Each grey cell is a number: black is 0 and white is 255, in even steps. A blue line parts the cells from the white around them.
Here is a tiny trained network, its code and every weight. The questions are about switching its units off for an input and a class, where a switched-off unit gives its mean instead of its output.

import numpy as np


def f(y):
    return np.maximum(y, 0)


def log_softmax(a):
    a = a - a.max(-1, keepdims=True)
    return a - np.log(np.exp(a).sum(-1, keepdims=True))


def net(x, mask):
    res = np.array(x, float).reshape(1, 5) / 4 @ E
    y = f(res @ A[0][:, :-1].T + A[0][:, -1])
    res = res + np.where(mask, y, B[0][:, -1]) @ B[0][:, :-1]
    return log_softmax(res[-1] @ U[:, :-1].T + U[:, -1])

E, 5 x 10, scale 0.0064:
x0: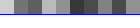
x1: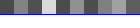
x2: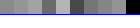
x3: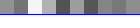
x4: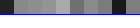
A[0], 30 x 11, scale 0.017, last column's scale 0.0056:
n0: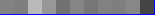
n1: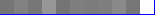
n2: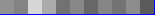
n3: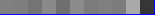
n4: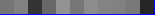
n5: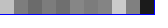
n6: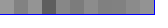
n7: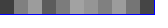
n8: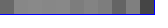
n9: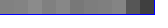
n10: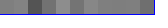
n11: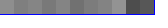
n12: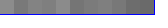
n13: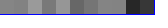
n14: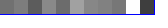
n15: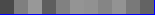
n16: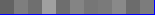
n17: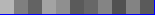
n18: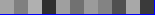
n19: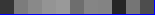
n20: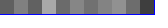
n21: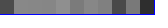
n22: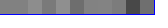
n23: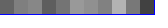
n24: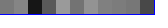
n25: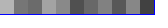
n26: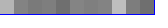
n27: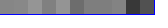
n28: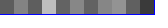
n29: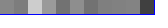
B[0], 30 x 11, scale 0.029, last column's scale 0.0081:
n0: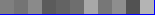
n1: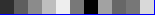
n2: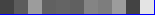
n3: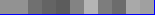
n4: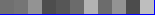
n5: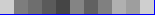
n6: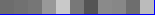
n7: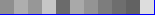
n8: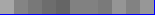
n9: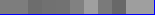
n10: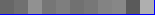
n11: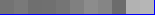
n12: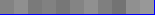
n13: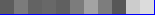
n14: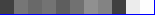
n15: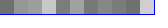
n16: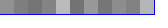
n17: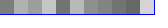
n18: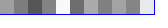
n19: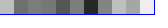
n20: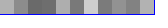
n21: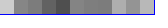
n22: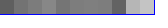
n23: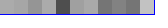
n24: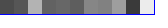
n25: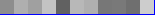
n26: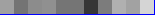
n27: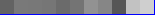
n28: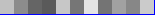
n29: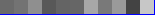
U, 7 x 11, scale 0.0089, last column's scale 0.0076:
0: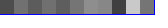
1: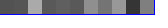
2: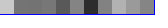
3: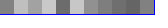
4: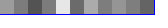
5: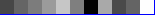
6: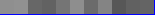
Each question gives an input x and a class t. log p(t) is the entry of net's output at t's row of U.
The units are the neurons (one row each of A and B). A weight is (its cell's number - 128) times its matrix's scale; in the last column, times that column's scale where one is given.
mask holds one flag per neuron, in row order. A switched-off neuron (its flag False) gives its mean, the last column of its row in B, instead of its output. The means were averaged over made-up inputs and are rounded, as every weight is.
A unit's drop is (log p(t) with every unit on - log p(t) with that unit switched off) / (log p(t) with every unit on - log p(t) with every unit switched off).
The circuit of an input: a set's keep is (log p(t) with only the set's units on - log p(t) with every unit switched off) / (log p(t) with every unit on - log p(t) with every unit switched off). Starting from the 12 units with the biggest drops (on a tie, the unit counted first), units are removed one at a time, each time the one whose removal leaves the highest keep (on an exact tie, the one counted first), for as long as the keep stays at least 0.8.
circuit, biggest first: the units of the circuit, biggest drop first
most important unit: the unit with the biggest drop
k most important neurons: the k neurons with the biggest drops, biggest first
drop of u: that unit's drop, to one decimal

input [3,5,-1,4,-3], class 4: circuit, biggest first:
n28
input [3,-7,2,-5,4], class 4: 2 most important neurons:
n18; n2
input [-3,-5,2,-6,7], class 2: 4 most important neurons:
n19; n21; n2; n29
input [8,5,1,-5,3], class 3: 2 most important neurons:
n17; n25
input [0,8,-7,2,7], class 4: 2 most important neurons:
n28; n20
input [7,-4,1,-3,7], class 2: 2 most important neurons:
n19; n21
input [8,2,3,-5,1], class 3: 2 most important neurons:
n17; n25
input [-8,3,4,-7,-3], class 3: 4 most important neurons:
n7; n23; n15; n2
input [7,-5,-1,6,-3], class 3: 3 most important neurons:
n25; n17; n24
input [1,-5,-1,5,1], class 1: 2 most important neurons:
n2; n28
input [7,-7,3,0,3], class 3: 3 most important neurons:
n17; n25; n28
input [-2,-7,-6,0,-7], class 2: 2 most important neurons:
n5; n26
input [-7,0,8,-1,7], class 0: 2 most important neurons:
n13; n27
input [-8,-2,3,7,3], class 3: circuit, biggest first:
n7
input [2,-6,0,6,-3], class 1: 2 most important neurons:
n2; n29
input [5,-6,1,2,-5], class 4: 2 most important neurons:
n18; n19
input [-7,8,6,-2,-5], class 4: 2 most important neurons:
n28; n20
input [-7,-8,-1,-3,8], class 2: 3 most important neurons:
n19; n21; n28
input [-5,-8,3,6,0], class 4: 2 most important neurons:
n18; n24
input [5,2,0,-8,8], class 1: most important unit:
n24
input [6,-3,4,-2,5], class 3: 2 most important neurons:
n17; n25
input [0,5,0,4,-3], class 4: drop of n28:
0.6
